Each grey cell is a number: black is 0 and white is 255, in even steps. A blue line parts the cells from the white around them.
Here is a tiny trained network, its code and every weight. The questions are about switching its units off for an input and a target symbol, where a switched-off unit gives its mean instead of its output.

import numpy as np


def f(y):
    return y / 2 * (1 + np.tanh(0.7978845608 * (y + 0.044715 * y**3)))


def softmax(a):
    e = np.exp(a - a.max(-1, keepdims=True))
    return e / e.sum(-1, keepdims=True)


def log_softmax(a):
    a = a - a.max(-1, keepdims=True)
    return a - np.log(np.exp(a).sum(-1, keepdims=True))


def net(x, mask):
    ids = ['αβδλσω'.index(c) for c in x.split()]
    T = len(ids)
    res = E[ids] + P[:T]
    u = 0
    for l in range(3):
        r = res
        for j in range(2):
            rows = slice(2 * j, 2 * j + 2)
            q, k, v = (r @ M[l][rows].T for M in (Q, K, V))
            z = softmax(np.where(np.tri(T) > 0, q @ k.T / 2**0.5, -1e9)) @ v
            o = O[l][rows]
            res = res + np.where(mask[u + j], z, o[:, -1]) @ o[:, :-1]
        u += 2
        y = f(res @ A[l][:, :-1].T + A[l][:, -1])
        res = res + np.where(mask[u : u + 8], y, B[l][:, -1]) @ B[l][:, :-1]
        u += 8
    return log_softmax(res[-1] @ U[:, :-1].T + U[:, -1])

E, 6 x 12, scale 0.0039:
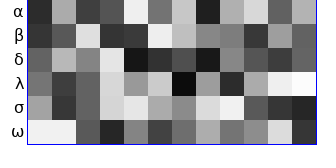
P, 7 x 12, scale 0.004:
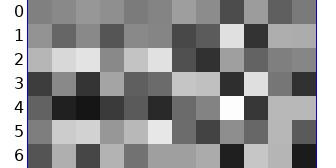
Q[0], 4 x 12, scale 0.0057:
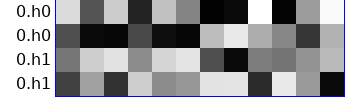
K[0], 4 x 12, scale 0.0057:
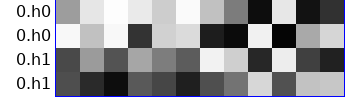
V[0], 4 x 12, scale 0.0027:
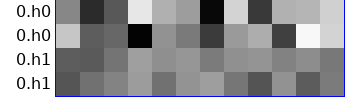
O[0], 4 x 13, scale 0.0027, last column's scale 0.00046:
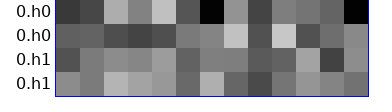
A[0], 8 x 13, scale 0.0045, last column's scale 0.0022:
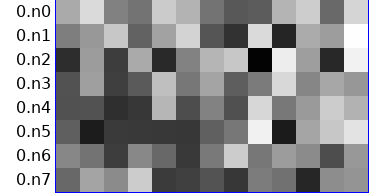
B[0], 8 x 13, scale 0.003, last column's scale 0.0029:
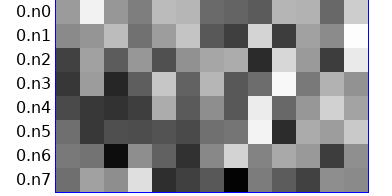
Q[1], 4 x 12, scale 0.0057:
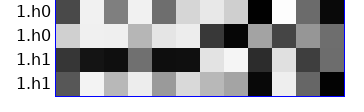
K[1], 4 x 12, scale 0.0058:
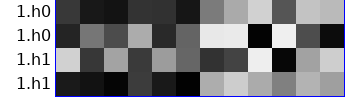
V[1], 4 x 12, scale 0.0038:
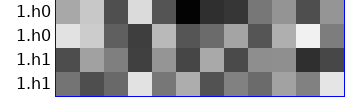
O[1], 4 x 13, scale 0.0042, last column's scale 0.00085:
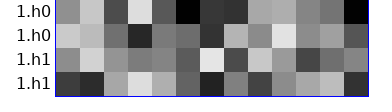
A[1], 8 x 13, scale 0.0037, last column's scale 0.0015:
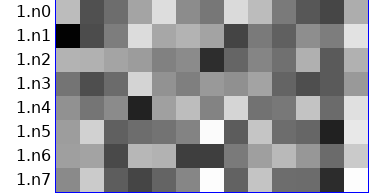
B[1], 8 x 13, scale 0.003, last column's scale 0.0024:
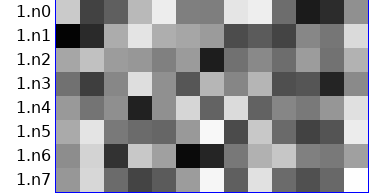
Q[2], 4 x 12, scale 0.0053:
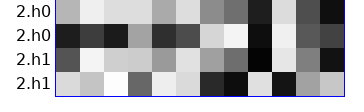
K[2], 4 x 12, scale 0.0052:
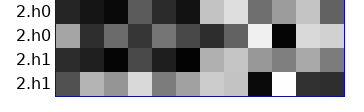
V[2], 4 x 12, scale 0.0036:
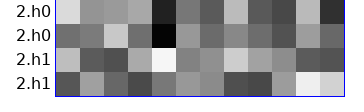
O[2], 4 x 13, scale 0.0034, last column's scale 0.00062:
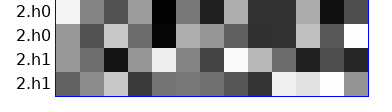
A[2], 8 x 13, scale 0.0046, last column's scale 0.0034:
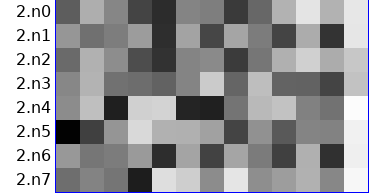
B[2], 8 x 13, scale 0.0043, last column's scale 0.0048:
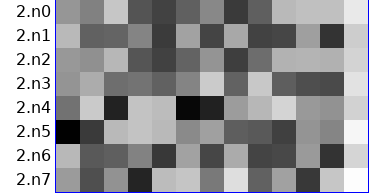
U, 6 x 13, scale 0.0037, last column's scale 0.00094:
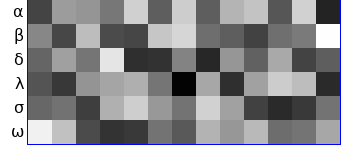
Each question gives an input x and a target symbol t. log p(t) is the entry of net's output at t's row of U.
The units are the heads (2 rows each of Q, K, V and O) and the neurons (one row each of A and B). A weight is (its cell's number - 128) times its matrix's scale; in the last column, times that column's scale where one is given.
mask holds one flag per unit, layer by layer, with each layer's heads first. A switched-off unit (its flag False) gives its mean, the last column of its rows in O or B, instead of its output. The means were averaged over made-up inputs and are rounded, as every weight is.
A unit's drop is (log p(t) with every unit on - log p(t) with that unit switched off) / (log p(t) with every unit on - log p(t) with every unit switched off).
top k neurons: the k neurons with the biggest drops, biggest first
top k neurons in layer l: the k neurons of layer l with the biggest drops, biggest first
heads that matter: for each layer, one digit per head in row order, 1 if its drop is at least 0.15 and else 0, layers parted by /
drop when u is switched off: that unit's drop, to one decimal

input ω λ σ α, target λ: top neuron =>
[2.n3]
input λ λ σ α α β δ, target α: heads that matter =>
00 / 00 / 10
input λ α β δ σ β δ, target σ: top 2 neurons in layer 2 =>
[2.n0 2.n2]
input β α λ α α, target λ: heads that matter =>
00 / 01 / 00
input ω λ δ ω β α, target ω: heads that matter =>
00 / 11 / 10
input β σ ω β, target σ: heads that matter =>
00 / 00 / 01
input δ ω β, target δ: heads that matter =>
00 / 10 / 00
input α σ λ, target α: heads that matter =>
00 / 01 / 10
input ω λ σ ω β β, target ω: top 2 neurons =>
[2.n5 1.n1]
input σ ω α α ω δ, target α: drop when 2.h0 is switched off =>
0.9
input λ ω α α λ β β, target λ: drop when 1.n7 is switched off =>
0.1
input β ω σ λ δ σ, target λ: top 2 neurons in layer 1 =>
[1.n7 1.n5]
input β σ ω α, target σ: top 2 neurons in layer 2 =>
[2.n0 2.n2]
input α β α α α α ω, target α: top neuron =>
[0.n4]
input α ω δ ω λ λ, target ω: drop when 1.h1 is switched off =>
0.3
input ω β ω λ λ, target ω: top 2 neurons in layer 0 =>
[0.n5 0.n0]
